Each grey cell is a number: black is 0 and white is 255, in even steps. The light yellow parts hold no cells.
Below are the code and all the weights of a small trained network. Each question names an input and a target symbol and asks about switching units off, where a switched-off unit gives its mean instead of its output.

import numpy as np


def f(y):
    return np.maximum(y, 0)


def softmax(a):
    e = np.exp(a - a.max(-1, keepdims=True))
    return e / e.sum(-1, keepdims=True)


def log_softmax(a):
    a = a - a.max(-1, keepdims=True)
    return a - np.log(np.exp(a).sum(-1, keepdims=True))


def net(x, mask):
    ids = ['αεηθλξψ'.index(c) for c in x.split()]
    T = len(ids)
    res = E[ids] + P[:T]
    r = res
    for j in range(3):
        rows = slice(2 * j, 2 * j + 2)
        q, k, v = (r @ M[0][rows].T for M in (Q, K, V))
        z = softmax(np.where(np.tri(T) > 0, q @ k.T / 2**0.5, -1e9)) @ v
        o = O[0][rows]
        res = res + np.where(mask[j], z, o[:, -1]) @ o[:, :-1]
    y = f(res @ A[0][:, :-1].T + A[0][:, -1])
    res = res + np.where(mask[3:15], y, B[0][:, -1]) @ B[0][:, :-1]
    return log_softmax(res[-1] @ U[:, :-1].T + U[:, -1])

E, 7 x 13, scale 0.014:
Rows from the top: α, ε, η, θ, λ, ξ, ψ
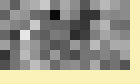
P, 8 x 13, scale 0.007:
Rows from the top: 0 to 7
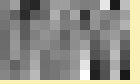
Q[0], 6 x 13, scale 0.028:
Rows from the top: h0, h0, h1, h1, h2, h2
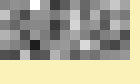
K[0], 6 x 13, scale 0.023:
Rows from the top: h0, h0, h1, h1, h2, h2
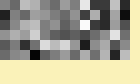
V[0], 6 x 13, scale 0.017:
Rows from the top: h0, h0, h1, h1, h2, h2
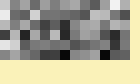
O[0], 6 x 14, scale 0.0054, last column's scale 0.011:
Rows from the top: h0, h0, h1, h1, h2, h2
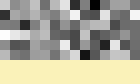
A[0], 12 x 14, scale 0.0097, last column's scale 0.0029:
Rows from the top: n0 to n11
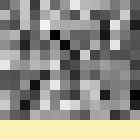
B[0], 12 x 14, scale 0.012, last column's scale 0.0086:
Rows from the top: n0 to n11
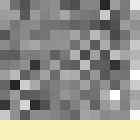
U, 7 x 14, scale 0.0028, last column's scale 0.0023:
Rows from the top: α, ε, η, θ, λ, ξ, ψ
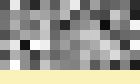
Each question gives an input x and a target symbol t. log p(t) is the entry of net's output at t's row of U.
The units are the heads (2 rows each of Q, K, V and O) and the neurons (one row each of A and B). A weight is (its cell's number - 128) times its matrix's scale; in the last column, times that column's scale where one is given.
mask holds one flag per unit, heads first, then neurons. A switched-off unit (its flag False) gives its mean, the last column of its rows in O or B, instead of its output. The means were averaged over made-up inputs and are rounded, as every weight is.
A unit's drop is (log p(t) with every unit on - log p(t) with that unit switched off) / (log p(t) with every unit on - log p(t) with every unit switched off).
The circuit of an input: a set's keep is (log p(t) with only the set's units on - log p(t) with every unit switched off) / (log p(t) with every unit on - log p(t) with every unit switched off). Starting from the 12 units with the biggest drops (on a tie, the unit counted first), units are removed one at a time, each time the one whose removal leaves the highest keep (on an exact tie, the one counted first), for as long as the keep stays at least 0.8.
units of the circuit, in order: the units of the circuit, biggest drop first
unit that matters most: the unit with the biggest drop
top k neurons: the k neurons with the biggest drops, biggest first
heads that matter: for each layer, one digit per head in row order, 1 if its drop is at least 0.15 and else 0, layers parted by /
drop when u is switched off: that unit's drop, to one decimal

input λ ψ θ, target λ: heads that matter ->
010
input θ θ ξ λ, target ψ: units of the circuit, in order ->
[h1; h0; n6]
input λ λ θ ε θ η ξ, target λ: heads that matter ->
010
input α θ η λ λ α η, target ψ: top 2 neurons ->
[n6; n0]
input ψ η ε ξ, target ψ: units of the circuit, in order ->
[n1; n6; h1; h0]
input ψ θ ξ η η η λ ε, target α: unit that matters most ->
h1
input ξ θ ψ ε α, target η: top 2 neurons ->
[n0; n2]
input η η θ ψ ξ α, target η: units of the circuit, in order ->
[n0; h0; h2]
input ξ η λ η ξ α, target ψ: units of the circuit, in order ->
[n6; h0; h1]
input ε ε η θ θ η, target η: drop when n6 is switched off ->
0.2
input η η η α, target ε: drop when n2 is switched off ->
0.3
